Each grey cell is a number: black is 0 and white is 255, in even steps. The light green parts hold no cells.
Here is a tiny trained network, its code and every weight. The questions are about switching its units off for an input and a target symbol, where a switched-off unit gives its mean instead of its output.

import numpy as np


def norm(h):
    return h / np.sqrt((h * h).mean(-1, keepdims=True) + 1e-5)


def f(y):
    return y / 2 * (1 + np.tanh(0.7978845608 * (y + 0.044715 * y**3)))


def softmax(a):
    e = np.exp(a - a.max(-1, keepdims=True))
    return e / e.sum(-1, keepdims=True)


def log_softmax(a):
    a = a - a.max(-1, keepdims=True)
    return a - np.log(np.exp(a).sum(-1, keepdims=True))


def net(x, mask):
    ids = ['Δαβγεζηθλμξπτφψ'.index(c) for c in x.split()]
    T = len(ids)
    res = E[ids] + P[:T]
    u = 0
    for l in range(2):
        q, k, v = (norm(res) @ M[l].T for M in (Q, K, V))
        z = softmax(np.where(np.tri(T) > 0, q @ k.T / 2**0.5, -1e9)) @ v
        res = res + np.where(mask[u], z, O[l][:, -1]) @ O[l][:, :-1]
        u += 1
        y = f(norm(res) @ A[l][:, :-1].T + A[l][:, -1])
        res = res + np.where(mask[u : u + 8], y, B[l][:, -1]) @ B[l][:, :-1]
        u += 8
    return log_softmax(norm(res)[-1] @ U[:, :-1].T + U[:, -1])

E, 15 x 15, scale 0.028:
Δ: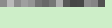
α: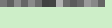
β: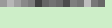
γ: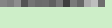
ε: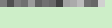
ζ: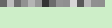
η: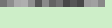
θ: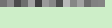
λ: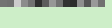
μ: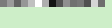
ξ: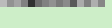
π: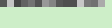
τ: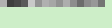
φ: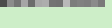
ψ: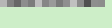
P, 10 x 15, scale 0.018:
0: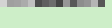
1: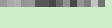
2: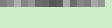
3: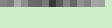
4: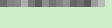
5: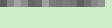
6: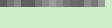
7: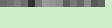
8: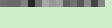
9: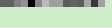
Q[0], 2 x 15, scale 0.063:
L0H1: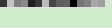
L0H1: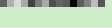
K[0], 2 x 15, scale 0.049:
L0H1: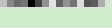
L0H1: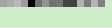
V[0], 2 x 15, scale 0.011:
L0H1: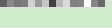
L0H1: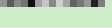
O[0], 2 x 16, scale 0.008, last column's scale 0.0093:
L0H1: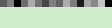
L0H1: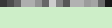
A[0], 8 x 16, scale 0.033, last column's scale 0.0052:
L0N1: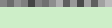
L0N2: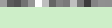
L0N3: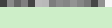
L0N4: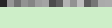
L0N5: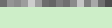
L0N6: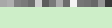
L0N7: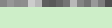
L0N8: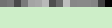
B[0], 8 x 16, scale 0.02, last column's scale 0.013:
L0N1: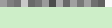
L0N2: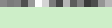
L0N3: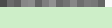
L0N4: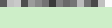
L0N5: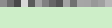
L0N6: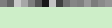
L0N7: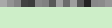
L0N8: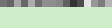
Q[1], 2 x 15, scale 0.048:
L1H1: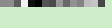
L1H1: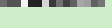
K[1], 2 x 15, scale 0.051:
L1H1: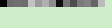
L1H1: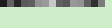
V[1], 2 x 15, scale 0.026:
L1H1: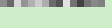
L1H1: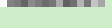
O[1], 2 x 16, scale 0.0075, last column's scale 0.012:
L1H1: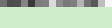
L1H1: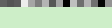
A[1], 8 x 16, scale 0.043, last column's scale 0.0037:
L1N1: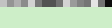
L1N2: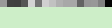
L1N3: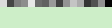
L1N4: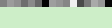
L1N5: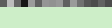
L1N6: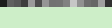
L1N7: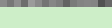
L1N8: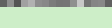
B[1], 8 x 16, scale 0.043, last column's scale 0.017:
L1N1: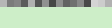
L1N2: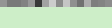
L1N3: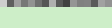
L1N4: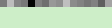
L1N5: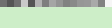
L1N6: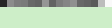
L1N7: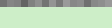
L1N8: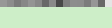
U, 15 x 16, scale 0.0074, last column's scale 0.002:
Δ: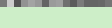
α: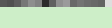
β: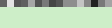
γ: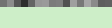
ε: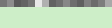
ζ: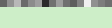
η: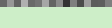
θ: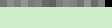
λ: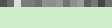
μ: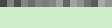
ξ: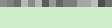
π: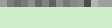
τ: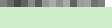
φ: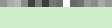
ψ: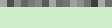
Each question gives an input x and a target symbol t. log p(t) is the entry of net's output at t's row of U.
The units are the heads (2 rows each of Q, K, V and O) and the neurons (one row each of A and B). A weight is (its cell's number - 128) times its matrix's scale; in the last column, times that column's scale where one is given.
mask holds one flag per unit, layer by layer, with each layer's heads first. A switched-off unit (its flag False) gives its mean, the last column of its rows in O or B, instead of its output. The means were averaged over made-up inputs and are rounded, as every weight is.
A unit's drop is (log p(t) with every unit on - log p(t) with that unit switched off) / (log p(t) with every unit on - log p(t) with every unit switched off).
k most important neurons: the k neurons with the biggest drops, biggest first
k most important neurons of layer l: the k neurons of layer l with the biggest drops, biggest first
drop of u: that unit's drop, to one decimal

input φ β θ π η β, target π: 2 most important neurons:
L0N3; L0N2
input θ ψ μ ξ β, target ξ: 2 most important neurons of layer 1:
L1N6; L1N8
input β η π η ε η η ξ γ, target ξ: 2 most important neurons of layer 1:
L1N6; L1N8
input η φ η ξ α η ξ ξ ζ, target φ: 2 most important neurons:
L1N4; L0N6
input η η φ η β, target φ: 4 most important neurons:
L0N3; L1N6; L1N1; L1N5
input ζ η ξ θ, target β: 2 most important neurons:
L0N4; L0N5
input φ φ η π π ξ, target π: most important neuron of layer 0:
L0N3
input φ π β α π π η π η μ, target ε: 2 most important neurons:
L0N2; L0N8
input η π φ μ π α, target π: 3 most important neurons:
L0N3; L0N7; L1N1
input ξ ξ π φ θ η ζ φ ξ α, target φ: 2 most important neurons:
L0N3; L1N5
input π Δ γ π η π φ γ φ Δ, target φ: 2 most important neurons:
L0N3; L1N6
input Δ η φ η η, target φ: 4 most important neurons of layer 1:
L1N6; L1N1; L1N5; L1N3
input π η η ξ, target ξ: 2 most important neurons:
L0N3; L1N6
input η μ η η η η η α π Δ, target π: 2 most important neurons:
L0N3; L1N1
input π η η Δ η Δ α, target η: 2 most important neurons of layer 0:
L0N1; L0N4
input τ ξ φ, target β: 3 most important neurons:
L0N4; L0N5; L1N8
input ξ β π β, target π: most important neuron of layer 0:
L0N2
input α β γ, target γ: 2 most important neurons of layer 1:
L1N5; L1N6
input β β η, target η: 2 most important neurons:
L0N3; L1N1
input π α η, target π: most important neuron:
L0N2
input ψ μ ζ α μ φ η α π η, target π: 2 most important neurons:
L0N3; L1N1
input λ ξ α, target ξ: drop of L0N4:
0.1
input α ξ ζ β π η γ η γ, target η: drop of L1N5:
0.2
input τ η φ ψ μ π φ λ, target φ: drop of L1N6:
0.2
